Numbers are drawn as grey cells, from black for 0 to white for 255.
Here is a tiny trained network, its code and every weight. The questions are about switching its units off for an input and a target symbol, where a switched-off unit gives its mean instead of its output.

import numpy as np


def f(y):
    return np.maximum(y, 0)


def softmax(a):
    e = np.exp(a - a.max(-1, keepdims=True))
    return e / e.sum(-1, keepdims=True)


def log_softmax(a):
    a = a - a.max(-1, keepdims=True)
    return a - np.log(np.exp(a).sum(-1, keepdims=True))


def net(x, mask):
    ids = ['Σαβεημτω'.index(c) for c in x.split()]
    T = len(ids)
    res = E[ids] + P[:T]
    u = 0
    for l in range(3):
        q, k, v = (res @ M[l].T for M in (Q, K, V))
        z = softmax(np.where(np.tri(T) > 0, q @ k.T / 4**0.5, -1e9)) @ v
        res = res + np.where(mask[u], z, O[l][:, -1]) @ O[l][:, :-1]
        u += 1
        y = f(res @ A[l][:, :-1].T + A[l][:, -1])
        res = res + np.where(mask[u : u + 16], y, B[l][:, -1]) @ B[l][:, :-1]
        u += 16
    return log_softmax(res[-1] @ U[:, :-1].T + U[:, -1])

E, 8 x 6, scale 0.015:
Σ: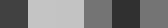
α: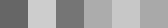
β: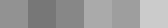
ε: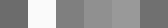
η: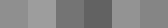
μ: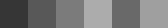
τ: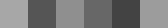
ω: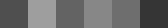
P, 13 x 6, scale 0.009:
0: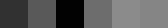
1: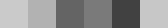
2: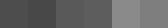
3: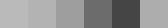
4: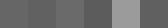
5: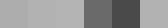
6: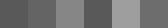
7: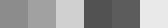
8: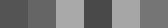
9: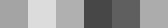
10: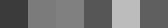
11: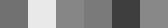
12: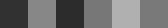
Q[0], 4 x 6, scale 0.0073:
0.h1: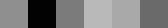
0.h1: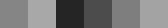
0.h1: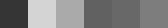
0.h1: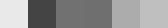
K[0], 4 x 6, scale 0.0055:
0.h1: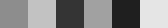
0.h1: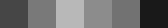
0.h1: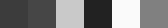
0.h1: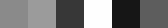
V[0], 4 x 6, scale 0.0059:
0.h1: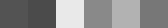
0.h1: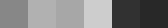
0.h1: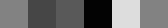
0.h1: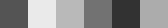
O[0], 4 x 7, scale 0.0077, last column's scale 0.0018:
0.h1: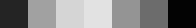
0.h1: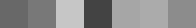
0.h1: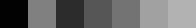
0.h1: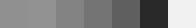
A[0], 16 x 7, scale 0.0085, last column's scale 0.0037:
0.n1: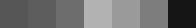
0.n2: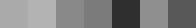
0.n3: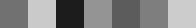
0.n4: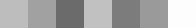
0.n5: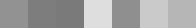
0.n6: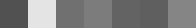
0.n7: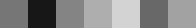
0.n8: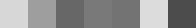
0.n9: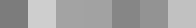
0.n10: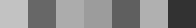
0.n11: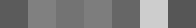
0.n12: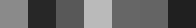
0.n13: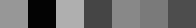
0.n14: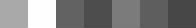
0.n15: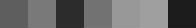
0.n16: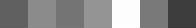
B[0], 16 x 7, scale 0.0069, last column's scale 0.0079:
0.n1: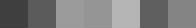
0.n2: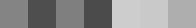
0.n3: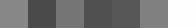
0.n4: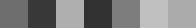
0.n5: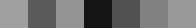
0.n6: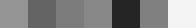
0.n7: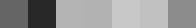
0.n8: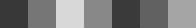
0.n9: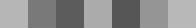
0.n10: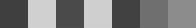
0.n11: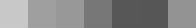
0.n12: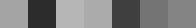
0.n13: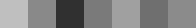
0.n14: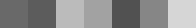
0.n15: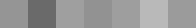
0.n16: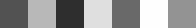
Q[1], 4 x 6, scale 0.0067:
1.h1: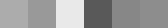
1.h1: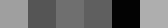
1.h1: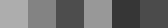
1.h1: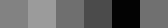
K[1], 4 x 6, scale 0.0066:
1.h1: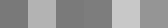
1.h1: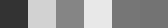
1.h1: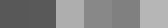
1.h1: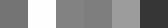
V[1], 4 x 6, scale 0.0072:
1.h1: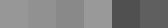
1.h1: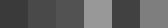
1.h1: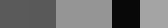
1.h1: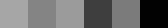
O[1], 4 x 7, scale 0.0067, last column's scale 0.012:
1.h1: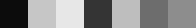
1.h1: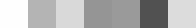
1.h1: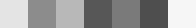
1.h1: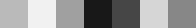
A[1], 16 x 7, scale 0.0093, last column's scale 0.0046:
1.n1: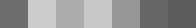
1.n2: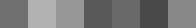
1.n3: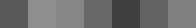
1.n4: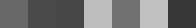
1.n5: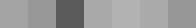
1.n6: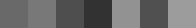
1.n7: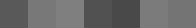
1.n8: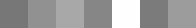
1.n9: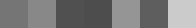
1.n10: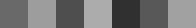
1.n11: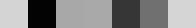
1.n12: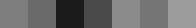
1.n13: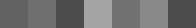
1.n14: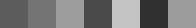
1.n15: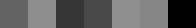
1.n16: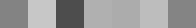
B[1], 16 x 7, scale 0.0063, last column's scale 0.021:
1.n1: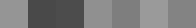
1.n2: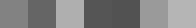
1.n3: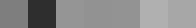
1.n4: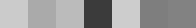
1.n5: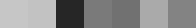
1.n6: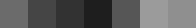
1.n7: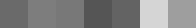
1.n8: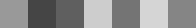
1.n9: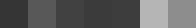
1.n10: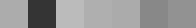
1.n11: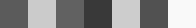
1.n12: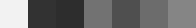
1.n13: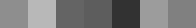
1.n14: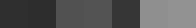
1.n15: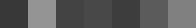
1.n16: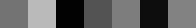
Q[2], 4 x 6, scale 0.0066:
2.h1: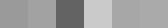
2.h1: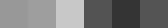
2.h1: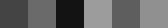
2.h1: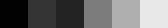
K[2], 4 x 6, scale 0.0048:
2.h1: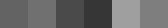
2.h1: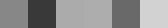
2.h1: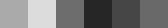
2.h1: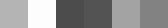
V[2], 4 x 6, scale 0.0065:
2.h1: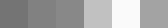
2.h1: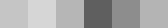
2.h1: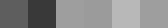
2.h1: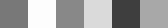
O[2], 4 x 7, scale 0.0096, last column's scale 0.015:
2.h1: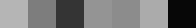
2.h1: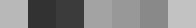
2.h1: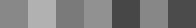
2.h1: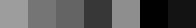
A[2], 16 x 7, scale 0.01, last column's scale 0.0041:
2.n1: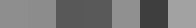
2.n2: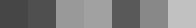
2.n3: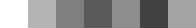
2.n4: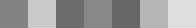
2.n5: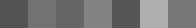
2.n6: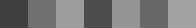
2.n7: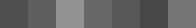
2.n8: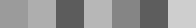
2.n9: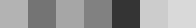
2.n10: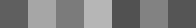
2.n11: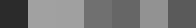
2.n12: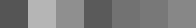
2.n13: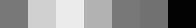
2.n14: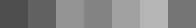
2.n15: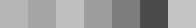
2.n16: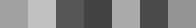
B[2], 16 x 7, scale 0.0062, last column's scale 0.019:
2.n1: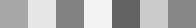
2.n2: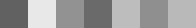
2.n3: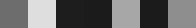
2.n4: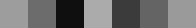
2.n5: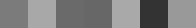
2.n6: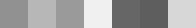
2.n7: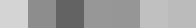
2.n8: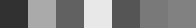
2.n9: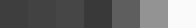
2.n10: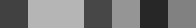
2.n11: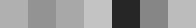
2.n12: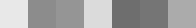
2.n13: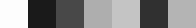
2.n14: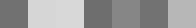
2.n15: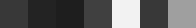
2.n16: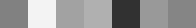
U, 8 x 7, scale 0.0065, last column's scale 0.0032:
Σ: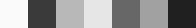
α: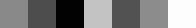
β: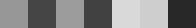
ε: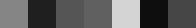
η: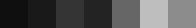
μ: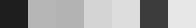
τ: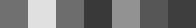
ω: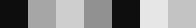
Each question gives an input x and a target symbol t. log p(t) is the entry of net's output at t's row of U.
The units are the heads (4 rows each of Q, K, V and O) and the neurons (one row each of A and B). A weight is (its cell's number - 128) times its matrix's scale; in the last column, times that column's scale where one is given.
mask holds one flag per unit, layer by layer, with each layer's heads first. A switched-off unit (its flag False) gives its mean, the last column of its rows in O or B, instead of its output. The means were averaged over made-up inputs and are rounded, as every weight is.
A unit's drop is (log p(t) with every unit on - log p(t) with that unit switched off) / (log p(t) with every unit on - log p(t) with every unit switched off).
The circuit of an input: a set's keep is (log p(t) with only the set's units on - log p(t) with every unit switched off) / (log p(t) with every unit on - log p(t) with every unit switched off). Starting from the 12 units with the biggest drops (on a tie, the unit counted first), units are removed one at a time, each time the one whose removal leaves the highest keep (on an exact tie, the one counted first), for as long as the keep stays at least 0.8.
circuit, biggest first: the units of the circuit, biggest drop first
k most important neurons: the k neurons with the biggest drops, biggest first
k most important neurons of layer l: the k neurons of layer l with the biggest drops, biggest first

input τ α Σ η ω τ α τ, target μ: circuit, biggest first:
0.n16; 1.h1; 1.n11; 2.n9
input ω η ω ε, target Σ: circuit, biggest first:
2.n13; 2.h1; 2.n12
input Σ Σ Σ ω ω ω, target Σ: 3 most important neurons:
1.n11; 1.n14; 2.n13
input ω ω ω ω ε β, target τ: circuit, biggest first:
2.h1; 1.n11; 0.n5; 2.n3
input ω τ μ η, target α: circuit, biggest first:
2.h1; 0.n7; 2.n4; 2.n13
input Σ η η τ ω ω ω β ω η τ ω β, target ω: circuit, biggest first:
2.n13
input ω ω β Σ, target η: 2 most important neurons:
0.n3; 0.n6
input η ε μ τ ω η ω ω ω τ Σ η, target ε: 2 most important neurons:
1.n11; 2.n15
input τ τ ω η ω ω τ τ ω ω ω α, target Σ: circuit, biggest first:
2.n13; 1.n11
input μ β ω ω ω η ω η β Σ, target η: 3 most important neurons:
1.n11; 2.n9; 0.n6
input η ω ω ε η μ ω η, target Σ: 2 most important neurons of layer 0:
0.n9; 0.n11
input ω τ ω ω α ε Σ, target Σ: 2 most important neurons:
0.n16; 1.n16
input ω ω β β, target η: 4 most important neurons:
0.n3; 0.n6; 0.n7; 0.n5
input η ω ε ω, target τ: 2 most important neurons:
1.n11; 2.n3
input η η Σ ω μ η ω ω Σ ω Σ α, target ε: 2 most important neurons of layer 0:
0.n9; 0.n6
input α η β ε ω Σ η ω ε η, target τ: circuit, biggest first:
1.n11; 2.h1; 2.n3
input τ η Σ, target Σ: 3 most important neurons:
1.n11; 2.n7; 2.n6
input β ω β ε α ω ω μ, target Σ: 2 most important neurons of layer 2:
2.n13; 2.n11
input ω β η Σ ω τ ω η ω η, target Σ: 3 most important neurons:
2.n13; 1.n11; 1.n14
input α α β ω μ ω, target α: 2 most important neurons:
0.n7; 0.n6
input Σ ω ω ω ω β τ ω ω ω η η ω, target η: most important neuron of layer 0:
0.n3
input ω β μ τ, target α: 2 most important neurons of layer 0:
0.n10; 0.n7
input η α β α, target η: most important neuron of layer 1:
1.n14
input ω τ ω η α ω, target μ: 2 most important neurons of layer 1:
1.n11; 1.n16
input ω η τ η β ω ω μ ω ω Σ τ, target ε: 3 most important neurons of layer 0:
0.n6; 0.n3; 0.n5
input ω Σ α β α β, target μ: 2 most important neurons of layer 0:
0.n16; 0.n8
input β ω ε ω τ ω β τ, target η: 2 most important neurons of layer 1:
1.n11; 1.n8
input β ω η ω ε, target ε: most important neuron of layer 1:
1.n11
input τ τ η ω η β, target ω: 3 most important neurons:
0.n4; 0.n5; 0.n8
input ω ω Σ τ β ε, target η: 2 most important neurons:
0.n6; 0.n3
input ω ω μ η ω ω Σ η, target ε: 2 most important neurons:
1.n3; 1.n11
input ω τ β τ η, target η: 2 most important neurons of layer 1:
1.n11; 1.n12
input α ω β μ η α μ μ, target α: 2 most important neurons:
2.n4; 0.n7
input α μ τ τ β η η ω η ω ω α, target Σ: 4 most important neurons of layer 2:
2.n13; 2.n11; 2.n12; 2.n3
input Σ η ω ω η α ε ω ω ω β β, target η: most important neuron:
1.n8
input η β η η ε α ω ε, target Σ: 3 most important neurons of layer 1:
1.n11; 1.n14; 1.n3
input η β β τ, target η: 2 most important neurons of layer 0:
0.n3; 0.n7
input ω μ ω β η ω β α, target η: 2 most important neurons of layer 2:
2.n6; 2.n9
